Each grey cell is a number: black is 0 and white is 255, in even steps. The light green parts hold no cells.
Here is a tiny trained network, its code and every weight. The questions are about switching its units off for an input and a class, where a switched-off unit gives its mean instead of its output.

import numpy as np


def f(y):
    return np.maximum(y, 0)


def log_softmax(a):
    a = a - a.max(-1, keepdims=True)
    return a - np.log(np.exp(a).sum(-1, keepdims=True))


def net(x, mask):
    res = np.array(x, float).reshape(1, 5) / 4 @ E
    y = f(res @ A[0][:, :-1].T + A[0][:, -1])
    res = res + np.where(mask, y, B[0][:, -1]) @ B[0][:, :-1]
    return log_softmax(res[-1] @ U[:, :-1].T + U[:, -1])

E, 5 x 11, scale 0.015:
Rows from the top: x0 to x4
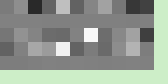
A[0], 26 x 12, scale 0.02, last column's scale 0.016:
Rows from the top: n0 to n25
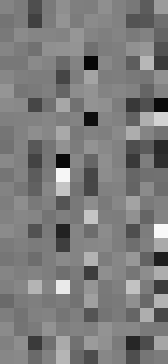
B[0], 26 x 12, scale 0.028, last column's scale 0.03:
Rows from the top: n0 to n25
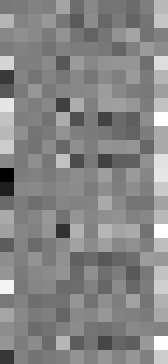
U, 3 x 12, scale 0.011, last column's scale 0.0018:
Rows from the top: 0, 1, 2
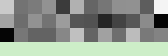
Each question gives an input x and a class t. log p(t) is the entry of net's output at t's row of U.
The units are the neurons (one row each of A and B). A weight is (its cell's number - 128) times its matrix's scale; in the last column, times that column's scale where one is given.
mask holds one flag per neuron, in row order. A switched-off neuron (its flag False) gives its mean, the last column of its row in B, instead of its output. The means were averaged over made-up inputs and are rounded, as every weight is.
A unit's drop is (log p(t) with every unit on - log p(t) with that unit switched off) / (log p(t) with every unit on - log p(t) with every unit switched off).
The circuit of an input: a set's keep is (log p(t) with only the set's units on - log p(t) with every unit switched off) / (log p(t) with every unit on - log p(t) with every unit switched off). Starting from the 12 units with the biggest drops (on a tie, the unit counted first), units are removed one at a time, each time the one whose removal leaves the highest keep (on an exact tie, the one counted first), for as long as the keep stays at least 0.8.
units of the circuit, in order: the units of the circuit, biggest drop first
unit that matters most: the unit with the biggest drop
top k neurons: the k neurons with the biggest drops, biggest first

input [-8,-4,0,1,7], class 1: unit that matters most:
n16
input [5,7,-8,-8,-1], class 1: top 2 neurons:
[n11 n8]
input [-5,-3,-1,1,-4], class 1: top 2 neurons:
[n16 n7]
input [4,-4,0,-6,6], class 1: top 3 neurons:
[n11 n24 n4]
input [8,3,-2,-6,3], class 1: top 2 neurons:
[n24 n11]
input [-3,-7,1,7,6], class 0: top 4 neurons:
[n24 n11 n8 n20]
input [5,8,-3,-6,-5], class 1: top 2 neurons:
[n11 n24]
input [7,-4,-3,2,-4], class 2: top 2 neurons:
[n12 n25]
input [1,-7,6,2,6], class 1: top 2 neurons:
[n16 n4]
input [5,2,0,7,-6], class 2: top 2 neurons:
[n12 n8]
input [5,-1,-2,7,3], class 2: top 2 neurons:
[n12 n13]
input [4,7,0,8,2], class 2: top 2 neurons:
[n12 n8]
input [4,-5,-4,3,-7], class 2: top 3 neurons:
[n12 n13 n25]
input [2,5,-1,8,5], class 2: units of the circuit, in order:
[n12]
